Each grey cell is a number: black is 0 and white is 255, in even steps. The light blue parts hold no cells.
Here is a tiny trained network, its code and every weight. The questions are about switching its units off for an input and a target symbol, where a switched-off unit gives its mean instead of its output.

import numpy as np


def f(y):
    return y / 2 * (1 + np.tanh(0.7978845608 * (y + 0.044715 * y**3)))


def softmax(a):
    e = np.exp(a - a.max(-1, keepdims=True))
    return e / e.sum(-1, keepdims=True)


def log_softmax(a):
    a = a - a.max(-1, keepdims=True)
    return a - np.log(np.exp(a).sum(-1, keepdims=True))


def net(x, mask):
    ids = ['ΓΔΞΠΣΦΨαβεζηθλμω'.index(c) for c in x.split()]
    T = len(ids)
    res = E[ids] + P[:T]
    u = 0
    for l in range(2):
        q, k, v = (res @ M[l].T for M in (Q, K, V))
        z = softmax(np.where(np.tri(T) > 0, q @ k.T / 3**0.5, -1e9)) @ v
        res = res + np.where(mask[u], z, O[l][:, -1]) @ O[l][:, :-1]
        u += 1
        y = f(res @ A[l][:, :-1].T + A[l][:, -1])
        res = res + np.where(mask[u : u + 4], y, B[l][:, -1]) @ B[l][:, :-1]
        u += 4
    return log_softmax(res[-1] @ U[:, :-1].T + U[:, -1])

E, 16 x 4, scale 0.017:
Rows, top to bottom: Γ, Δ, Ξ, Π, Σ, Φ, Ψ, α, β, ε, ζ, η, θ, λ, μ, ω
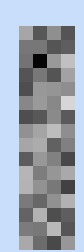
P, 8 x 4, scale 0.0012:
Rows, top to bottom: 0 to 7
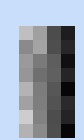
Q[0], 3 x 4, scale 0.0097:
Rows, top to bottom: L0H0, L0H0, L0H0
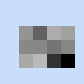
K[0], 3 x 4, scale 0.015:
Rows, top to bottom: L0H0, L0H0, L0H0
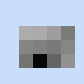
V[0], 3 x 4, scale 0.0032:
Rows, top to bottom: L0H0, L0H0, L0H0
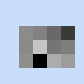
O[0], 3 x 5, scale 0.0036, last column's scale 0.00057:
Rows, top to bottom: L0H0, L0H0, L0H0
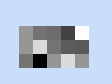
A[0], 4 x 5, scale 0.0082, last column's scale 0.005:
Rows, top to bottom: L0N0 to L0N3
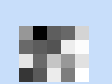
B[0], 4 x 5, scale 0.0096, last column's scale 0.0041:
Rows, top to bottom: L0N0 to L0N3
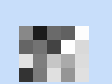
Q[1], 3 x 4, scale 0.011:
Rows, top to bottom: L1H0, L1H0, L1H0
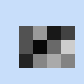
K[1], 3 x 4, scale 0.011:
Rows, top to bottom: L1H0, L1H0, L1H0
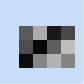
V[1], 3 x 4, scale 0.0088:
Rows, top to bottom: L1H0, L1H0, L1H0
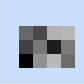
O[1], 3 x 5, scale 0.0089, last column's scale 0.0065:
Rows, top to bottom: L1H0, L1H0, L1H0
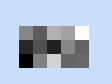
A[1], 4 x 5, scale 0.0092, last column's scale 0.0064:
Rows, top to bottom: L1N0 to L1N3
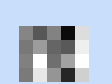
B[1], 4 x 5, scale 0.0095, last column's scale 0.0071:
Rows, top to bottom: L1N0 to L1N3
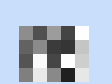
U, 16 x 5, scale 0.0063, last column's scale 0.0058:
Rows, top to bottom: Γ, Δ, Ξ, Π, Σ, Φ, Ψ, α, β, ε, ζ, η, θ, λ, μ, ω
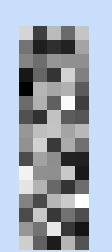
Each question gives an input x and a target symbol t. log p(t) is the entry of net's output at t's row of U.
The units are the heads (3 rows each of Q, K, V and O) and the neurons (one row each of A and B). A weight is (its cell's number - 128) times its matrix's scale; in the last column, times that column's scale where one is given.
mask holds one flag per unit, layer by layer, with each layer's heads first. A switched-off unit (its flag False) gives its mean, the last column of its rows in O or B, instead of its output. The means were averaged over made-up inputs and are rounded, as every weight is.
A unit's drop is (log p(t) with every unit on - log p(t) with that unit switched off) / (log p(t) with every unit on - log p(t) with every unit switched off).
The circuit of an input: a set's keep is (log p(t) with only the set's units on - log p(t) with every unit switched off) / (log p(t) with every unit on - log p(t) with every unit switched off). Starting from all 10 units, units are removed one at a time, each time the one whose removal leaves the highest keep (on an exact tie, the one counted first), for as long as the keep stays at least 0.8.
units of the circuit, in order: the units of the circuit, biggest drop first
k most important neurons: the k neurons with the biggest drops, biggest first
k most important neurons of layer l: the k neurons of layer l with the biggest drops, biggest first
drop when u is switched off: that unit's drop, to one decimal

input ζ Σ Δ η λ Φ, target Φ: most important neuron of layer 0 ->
(L0N1)
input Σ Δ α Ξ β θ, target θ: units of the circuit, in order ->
(L1H0, L0N3, L0N1, L1N3)
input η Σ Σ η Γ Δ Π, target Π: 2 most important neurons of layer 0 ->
(L0N1, L0N2)
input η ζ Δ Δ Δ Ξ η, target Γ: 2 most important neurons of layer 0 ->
(L0N2, L0N0)
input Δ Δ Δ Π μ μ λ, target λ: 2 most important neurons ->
(L0N0, L1N2)
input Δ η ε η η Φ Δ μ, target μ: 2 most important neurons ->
(L0N3, L0N1)
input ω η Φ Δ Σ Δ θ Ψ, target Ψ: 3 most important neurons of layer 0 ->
(L0N3, L0N2, L0N0)
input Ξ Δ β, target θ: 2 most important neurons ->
(L0N3, L0N1)
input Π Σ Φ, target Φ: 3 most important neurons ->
(L1N2, L0N0, L0N1)
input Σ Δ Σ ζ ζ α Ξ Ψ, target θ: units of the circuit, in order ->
(L1H0, L1N3, L1N1)
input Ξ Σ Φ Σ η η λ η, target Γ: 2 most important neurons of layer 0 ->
(L0N0, L0N2)
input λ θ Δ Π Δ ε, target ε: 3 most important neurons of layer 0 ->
(L0N1, L0N0, L0N2)
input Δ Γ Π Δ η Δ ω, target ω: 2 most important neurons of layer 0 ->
(L0N3, L0N1)
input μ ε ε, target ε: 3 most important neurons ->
(L1N3, L0N1, L0N2)
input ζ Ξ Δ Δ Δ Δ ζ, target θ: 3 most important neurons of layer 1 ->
(L1N3, L1N0, L1N1)
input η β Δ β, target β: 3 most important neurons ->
(L1N2, L0N0, L0N3)
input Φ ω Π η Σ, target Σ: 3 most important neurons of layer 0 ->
(L0N3, L0N0, L0N2)
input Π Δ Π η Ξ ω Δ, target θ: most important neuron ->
(L0N0)
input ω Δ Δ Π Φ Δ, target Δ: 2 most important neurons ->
(L0N2, L1N2)
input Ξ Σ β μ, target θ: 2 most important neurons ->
(L0N3, L1N3)
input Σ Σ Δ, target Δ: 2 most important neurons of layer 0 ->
(L0N2, L0N3)
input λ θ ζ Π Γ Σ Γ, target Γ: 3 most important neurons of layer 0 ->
(L0N2, L0N0, L0N1)
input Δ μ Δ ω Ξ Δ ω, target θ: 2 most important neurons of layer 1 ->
(L1N3, L1N1)
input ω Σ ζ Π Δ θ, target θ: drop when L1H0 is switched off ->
0.2
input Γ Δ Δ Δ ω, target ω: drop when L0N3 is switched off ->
0.2
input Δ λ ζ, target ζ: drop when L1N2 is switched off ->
0.0
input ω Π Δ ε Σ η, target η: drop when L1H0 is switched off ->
0.6
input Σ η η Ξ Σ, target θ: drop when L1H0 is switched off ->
1.3
